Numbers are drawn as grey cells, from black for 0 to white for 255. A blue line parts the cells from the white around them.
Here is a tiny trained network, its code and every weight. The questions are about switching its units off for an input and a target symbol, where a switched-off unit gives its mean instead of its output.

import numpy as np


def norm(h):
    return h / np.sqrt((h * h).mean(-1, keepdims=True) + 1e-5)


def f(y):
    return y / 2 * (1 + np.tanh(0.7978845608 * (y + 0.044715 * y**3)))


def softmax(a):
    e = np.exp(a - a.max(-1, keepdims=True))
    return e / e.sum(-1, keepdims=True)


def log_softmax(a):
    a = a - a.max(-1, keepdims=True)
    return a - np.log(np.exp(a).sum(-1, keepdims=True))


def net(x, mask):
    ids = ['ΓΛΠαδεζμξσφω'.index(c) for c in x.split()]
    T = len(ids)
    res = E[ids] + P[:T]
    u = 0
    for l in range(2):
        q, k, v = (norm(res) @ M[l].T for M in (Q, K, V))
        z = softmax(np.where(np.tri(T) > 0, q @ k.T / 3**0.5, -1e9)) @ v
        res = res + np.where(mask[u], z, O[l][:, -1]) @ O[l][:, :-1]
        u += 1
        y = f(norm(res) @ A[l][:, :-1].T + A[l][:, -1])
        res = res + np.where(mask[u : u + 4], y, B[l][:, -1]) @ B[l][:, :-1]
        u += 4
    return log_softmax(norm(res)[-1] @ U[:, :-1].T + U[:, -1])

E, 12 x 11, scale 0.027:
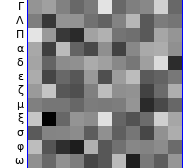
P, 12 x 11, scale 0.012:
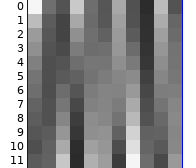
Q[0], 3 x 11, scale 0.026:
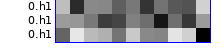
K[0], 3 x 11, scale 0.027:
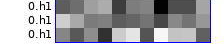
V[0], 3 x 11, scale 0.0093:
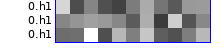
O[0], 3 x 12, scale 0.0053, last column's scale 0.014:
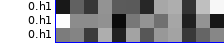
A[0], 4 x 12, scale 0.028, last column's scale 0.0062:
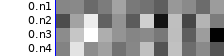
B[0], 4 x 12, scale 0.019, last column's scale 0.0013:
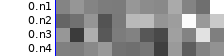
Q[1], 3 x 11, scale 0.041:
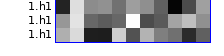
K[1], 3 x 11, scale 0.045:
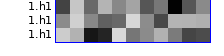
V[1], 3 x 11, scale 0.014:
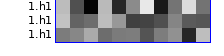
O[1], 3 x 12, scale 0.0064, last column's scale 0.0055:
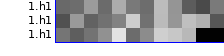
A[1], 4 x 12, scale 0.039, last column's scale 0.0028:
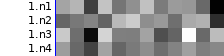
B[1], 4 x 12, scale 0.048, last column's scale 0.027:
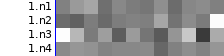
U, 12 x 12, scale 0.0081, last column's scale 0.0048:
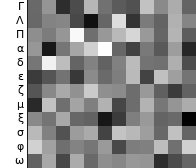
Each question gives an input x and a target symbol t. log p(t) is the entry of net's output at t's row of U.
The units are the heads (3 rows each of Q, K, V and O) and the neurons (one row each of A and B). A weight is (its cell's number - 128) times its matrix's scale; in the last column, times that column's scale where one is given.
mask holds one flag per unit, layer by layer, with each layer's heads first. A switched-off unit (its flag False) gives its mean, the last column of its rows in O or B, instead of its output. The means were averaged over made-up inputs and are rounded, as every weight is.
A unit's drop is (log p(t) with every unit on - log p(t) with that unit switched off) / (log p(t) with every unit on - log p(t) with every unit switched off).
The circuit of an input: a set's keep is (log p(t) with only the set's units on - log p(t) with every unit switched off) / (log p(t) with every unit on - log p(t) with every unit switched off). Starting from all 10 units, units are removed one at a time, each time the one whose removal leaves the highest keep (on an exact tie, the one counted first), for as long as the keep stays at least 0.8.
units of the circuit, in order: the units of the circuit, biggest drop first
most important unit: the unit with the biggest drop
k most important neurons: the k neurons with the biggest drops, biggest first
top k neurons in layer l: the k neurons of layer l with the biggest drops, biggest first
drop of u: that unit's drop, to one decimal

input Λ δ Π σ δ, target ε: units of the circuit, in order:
1.h1, 1.n3
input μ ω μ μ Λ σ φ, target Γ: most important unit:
0.h1
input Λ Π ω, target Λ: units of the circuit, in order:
1.h1, 1.n2, 1.n3
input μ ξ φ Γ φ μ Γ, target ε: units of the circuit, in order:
1.h1, 1.n3
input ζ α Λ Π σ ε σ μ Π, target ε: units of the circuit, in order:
0.n1, 1.h1, 1.n3
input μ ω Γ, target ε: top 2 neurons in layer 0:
0.n2, 0.n4
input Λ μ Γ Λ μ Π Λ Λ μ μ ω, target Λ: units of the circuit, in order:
1.n2, 1.n3
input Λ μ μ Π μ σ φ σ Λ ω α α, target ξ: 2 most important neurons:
0.n2, 1.n3
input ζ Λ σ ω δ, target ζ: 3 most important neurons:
0.n2, 1.n3, 1.n2
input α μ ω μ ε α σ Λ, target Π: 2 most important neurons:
1.n3, 1.n2
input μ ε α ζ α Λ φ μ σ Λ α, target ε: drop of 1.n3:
0.2
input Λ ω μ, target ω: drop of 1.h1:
0.6
